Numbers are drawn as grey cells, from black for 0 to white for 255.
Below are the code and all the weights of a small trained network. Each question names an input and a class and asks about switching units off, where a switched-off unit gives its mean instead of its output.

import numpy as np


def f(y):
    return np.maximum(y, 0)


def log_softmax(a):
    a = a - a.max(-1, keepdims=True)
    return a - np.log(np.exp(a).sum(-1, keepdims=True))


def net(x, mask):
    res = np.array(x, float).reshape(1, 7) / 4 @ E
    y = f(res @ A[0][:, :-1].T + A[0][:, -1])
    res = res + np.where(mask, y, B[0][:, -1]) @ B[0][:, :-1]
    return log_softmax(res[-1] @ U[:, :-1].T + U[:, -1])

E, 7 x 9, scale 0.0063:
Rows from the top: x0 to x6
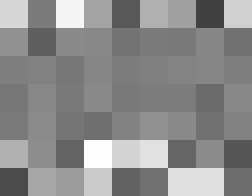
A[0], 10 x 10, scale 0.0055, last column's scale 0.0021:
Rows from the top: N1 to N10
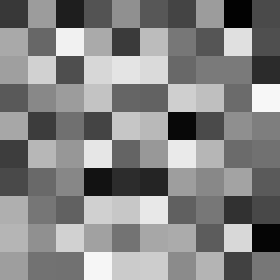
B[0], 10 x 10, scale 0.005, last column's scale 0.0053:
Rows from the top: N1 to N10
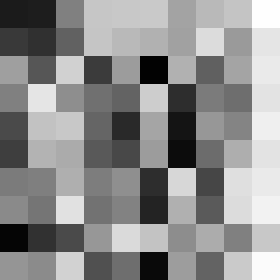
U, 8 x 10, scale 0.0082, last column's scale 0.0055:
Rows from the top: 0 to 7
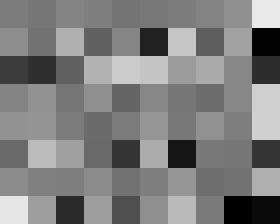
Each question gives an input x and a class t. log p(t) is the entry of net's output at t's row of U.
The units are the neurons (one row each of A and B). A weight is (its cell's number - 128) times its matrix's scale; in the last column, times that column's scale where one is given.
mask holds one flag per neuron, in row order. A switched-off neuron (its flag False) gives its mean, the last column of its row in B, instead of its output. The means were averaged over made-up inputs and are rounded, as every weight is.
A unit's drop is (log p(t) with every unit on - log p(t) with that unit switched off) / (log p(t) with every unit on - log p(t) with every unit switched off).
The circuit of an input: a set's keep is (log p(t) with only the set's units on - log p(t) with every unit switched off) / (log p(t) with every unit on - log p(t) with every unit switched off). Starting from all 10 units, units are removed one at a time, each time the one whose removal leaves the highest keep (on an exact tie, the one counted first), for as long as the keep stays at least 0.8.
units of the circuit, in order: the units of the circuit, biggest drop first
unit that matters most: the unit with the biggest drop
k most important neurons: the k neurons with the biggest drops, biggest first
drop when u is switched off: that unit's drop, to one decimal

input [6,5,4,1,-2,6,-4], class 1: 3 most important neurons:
N8; N3; N10
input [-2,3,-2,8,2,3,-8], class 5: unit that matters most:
N5
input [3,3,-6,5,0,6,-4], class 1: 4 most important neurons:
N8; N3; N10; N4
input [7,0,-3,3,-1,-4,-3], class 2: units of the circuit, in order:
N2; N9
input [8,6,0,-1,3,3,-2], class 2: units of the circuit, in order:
N2; N9
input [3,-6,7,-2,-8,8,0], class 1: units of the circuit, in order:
N3; N10
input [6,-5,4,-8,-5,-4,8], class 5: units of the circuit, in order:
N6; N4
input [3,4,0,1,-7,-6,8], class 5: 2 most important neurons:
N4; N6
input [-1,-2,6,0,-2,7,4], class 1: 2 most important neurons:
N10; N3
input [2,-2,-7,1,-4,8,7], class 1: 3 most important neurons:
N10; N3; N8
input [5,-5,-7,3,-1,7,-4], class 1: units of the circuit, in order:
N3; N8
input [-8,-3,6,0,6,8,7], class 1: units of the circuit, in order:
N10; N3
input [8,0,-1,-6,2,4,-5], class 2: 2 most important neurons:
N2; N9
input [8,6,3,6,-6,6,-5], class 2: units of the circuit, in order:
N2
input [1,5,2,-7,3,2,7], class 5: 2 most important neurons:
N6; N4
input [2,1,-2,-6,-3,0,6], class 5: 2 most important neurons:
N6; N4
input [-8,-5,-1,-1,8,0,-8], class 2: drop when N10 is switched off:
0.2
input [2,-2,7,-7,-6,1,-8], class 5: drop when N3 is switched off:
0.1
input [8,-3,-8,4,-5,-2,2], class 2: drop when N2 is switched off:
0.3
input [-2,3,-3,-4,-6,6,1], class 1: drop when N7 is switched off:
-0.1
